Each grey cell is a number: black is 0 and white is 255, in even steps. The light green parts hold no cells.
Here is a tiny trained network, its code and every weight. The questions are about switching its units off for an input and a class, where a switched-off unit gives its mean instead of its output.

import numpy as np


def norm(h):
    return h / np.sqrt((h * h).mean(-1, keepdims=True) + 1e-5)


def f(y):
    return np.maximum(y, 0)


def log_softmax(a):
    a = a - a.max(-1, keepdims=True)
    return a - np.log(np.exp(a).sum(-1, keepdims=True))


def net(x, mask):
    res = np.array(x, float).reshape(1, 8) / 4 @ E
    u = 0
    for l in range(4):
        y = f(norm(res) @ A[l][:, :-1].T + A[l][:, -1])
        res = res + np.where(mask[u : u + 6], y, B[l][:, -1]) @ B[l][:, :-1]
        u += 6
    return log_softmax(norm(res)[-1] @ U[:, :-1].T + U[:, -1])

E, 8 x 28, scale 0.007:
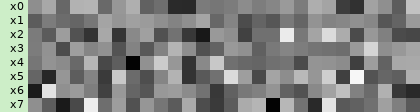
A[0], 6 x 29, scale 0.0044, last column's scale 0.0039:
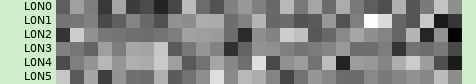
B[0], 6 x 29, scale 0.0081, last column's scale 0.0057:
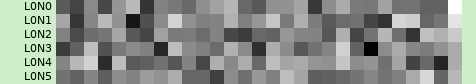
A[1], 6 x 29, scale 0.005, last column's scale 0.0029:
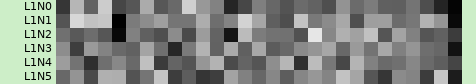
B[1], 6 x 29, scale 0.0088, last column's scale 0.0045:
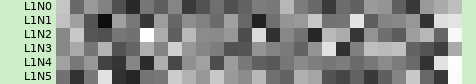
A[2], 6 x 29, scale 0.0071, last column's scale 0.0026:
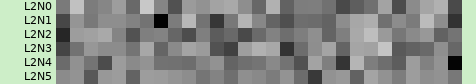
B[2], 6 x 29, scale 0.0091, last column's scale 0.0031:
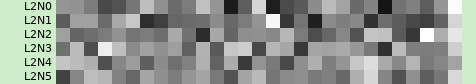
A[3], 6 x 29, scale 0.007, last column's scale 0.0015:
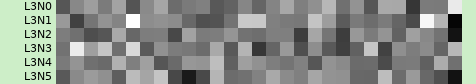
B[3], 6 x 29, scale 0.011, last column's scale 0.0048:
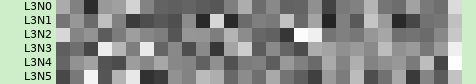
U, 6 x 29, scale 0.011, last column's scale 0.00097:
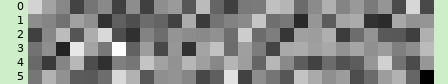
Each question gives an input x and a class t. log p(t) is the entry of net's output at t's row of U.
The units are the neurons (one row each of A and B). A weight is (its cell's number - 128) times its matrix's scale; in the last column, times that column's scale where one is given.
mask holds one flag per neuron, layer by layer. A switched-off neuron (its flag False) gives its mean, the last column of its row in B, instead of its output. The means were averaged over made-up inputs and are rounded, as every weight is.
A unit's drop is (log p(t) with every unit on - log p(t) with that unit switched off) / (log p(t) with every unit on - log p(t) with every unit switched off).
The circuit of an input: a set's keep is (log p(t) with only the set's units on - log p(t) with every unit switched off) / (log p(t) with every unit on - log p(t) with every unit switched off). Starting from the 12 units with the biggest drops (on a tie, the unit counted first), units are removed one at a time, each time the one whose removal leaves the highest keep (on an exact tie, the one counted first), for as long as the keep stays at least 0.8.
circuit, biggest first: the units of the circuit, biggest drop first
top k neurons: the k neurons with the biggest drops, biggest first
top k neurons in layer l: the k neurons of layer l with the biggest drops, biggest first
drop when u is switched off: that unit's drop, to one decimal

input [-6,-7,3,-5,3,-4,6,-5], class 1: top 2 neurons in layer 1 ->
(L1N0 L1N5)
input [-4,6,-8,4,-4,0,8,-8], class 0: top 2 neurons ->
(L1N1 L1N2)
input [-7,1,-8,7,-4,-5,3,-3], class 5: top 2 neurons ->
(L2N0 L1N5)
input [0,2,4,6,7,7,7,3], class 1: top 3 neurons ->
(L2N2 L1N0 L0N2)
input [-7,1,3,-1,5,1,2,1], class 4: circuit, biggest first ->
(L0N1)
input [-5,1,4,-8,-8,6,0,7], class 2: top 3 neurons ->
(L3N5 L1N1 L0N3)
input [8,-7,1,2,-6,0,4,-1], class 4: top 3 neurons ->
(L1N5 L0N0 L2N1)
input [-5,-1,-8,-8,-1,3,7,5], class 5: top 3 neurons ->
(L2N0 L3N4 L3N1)
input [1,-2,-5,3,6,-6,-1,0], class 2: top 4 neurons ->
(L2N1 L3N4 L1N2 L2N3)
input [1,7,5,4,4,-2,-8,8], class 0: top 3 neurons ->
(L2N4 L3N2 L1N4)
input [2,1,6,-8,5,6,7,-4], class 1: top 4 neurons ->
(L2N2 L1N0 L3N3 L0N2)
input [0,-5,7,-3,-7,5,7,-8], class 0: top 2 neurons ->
(L1N1 L0N0)
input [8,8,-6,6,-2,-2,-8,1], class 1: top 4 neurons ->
(L3N1 L0N1 L0N5 L1N2)
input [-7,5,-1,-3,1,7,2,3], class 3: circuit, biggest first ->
(L2N3)
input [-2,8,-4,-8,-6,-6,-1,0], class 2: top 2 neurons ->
(L3N5 L0N4)
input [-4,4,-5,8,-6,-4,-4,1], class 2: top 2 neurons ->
(L3N5 L1N2)
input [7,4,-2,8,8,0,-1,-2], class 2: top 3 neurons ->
(L0N0 L0N1 L2N1)
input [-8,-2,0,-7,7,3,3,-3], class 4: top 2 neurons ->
(L0N1 L3N5)
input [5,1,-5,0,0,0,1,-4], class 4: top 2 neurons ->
(L1N5 L1N4)
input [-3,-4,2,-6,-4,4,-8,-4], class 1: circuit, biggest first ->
(L3N1)
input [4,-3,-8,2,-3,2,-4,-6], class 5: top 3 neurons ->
(L2N0 L1N4 L3N4)
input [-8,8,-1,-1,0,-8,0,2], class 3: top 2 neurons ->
(L3N3 L1N5)
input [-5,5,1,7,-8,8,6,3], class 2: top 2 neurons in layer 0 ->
(L0N4 L0N3)
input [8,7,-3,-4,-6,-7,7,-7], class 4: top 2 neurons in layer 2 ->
(L2N3 L2N4)
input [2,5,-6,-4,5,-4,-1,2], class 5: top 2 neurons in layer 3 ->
(L3N4 L3N5)
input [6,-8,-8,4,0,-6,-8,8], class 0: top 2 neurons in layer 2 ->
(L2N2 L2N4)
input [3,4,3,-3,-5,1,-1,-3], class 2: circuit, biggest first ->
(L3N5)
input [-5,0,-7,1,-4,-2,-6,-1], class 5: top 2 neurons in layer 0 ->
(L0N2 L0N0)
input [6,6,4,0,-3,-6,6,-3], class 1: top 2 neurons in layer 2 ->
(L2N2 L2N3)
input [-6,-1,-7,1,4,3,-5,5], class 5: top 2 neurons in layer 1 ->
(L1N5 L1N1)
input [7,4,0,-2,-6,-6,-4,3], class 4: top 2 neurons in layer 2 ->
(L2N1 L2N3)
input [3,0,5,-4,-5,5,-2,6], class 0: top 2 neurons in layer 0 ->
(L0N0 L0N1)
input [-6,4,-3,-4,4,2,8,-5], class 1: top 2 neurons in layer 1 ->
(L1N0 L1N5)
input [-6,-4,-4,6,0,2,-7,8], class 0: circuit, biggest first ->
(L3N2)
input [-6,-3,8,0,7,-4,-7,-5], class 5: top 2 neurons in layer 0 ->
(L0N2 L0N3)
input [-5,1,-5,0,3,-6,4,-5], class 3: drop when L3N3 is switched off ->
1.2
